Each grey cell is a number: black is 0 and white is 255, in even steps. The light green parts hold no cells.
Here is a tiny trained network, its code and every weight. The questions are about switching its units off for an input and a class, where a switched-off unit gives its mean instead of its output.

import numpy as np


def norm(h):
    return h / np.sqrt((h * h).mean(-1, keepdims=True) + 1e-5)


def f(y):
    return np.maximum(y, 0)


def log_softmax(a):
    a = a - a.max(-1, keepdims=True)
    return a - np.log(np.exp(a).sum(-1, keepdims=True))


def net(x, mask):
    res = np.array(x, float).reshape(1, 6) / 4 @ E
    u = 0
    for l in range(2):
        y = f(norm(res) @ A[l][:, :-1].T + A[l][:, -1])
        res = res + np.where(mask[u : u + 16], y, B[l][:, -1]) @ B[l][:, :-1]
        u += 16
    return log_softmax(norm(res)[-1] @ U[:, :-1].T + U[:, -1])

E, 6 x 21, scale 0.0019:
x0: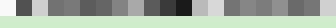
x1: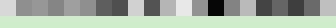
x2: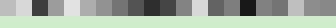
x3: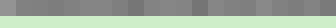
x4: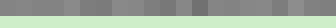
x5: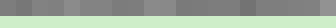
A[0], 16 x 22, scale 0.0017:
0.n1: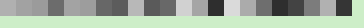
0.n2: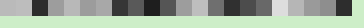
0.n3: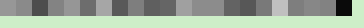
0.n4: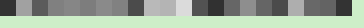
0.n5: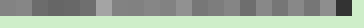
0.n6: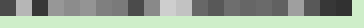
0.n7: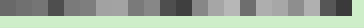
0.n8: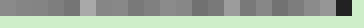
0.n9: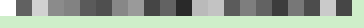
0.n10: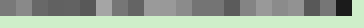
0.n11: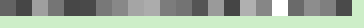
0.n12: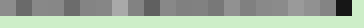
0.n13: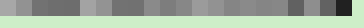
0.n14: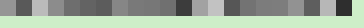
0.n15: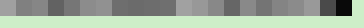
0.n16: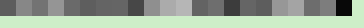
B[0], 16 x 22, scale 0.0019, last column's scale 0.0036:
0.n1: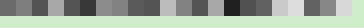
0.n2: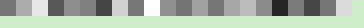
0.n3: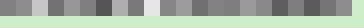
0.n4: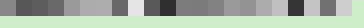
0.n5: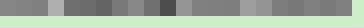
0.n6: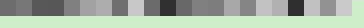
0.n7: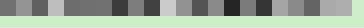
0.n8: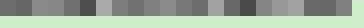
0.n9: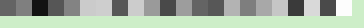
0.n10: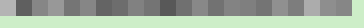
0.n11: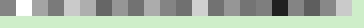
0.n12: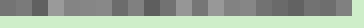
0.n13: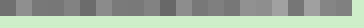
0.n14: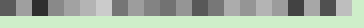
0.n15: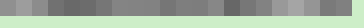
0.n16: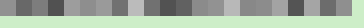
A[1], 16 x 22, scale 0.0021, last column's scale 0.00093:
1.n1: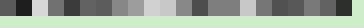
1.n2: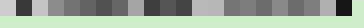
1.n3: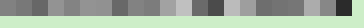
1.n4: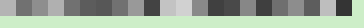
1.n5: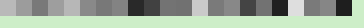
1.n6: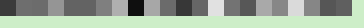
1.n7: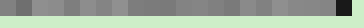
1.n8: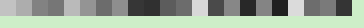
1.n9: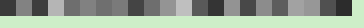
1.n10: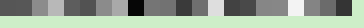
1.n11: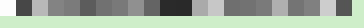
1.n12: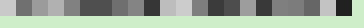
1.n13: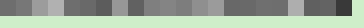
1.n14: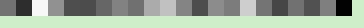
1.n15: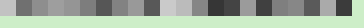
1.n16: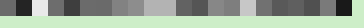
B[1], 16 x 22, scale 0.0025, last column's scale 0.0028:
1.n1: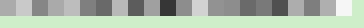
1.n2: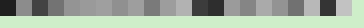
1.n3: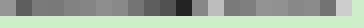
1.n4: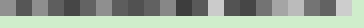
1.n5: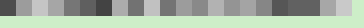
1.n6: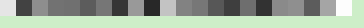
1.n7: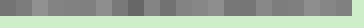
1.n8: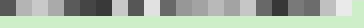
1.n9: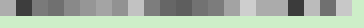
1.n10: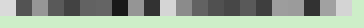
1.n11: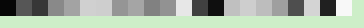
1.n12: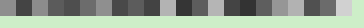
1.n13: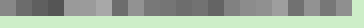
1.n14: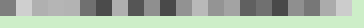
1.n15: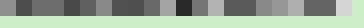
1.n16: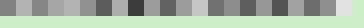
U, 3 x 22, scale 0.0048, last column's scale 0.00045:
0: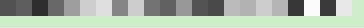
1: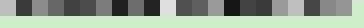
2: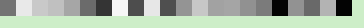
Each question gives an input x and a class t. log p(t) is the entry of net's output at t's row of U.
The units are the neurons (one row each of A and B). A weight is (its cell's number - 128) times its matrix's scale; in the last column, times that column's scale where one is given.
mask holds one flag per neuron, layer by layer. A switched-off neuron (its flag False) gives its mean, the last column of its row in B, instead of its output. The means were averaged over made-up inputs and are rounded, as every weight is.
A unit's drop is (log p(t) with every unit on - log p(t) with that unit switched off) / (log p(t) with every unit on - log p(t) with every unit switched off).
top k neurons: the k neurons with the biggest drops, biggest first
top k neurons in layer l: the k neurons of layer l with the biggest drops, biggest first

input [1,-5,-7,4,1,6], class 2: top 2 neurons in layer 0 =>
0.n1, 0.n11
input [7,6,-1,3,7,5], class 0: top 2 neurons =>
1.n11, 0.n9
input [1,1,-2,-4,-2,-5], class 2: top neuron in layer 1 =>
1.n11
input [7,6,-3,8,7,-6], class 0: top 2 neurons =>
1.n11, 0.n9
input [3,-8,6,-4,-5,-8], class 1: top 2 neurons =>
1.n10, 1.n6
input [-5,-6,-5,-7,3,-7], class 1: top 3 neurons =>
0.n9, 1.n6, 1.n11
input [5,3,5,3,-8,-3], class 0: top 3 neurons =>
0.n9, 1.n11, 0.n11
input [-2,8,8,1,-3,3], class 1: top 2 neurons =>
1.n12, 0.n1
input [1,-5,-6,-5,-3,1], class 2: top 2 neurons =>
1.n1, 0.n1
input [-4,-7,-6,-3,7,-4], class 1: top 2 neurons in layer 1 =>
1.n6, 1.n10
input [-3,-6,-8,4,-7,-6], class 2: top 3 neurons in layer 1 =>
1.n1, 1.n14, 1.n16
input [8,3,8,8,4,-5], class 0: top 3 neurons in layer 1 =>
1.n11, 1.n2, 1.n1
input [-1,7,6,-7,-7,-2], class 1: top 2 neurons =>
1.n12, 0.n1
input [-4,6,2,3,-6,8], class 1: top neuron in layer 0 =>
0.n9
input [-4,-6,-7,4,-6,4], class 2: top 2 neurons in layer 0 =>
0.n1, 0.n11
